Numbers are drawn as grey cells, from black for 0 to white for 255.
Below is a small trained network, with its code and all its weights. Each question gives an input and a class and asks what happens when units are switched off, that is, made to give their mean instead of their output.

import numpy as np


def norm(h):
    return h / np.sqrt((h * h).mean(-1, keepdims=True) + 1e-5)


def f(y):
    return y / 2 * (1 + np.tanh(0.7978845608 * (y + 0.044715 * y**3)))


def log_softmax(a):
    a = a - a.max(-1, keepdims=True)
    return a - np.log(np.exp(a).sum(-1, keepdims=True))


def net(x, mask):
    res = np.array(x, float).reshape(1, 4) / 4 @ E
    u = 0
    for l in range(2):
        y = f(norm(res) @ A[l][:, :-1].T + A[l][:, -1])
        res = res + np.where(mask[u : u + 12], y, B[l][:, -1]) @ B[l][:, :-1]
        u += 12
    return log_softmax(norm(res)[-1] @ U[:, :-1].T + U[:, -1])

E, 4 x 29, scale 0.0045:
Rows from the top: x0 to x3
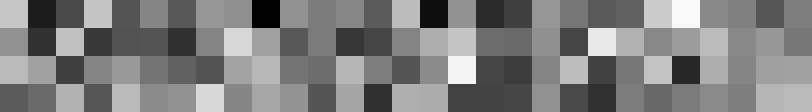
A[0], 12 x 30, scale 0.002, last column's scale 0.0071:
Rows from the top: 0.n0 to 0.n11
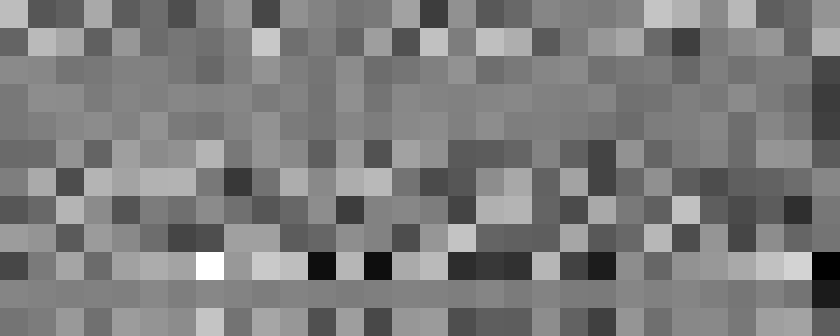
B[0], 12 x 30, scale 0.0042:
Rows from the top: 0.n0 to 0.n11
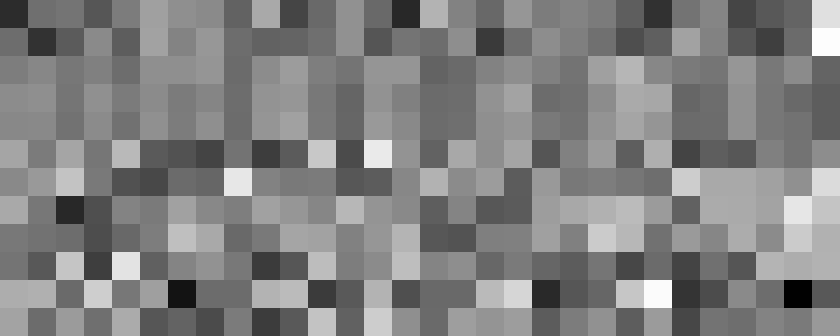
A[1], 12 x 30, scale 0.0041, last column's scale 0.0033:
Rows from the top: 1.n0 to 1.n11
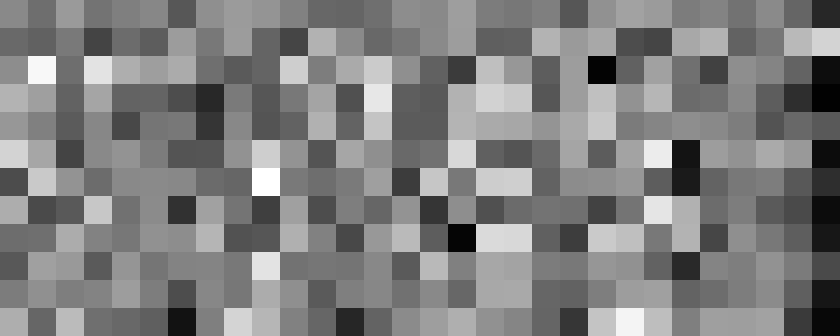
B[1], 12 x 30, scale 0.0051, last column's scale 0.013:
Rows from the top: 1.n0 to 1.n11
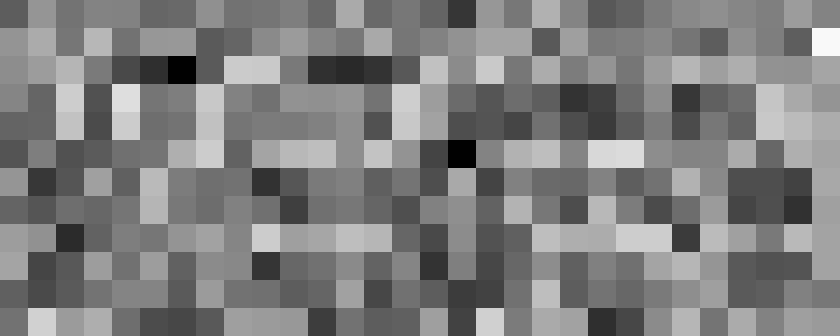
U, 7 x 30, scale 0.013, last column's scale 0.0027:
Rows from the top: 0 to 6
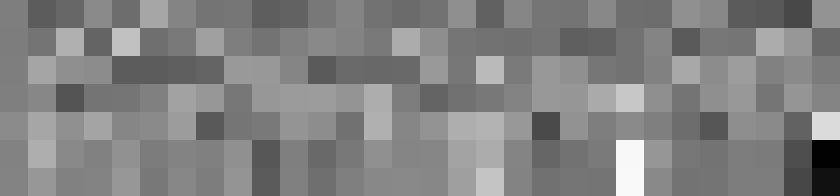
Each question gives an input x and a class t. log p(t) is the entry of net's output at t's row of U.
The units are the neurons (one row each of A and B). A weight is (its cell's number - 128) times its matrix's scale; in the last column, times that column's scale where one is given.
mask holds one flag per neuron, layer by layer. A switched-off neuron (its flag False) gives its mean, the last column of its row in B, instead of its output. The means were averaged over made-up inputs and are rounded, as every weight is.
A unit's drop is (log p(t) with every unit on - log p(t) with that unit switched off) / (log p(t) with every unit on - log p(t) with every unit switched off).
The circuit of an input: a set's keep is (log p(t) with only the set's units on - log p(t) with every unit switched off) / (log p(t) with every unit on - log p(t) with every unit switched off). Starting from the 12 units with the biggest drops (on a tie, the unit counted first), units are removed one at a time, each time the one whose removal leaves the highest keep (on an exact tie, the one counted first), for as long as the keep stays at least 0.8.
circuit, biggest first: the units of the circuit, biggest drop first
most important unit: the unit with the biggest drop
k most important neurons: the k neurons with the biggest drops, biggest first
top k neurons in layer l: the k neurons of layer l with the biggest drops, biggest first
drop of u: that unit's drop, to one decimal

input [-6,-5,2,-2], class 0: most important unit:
1.n6
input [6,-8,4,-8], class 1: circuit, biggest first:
1.n4; 1.n3
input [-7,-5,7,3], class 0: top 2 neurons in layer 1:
1.n6; 1.n9
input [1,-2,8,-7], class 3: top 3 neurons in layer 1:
1.n5; 1.n2; 1.n11
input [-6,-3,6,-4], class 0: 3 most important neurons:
1.n6; 0.n7; 1.n9
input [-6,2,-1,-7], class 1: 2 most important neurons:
1.n4; 1.n3
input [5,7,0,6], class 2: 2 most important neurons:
1.n11; 0.n1
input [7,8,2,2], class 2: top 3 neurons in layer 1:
1.n11; 1.n6; 1.n9
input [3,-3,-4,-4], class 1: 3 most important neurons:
1.n4; 0.n1; 0.n8
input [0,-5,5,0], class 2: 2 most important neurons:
1.n2; 0.n7
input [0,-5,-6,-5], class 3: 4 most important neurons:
1.n8; 0.n5; 0.n11; 0.n7
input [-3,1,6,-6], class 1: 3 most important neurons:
1.n4; 1.n3; 0.n7
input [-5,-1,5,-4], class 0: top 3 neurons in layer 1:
1.n6; 1.n9; 1.n8
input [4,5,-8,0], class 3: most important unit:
1.n8
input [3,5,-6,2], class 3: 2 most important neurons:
1.n8; 0.n6
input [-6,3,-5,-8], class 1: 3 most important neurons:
1.n4; 1.n3; 0.n0
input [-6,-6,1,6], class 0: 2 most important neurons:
1.n6; 1.n9
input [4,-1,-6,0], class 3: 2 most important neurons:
1.n8; 0.n1
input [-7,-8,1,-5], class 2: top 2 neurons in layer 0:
0.n0; 0.n6
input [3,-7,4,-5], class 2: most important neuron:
1.n2
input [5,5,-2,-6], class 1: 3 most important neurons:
1.n4; 0.n1; 1.n3
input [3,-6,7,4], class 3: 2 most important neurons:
1.n5; 1.n11
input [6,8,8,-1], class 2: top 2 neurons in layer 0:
0.n7; 0.n1
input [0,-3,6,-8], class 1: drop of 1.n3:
0.1
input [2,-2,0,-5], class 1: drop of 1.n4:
0.2
